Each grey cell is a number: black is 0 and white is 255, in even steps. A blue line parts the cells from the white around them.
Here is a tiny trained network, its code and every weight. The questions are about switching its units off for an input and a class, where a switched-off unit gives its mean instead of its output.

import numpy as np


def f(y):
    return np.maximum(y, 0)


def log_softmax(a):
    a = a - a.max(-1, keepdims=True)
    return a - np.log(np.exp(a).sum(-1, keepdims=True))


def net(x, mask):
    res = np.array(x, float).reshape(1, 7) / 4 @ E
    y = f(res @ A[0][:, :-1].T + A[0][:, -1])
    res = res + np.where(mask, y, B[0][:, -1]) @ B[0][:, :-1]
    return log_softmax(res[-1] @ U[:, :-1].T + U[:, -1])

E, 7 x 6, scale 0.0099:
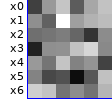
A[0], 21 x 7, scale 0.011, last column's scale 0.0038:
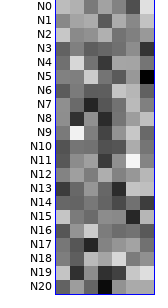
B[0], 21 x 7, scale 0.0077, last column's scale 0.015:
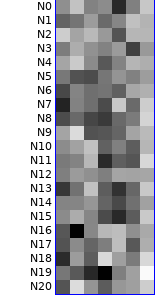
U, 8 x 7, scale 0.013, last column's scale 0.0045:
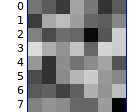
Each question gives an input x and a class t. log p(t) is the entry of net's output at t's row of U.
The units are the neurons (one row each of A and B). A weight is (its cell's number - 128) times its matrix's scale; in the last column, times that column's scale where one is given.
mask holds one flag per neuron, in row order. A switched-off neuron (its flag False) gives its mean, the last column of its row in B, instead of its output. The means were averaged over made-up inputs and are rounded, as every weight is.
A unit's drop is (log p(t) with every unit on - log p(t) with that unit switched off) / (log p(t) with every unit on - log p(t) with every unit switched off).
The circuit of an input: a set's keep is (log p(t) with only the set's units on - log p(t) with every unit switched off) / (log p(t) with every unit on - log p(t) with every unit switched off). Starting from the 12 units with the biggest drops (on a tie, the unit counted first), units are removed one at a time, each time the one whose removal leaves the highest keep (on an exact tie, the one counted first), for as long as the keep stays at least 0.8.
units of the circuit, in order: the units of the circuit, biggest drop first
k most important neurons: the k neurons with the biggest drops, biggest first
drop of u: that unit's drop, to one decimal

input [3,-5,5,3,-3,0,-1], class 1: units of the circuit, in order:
[N19]
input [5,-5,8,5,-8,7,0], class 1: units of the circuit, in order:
[N13 N20]
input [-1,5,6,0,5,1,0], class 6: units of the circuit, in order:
[N15 N0]
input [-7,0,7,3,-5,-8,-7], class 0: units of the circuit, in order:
[N13 N20]
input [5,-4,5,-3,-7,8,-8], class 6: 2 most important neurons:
[N7 N19]
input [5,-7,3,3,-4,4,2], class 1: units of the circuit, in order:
[N13 N20]
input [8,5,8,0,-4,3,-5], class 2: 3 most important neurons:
[N13 N11 N19]
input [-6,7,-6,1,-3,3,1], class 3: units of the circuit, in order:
[N7 N2 N13]
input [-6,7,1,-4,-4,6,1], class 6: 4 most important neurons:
[N19 N7 N15 N0]
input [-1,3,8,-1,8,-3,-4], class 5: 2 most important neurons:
[N16 N11]
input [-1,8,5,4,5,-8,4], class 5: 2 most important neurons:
[N16 N18]
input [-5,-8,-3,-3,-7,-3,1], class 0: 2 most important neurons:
[N17 N7]
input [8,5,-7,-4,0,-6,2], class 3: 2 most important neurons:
[N7 N9]
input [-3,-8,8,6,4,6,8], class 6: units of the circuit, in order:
[N7]
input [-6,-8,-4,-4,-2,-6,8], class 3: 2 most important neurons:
[N2 N19]
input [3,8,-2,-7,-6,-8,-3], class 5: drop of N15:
0.1
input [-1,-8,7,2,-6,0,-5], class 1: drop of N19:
0.2
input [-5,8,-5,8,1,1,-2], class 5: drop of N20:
0.0
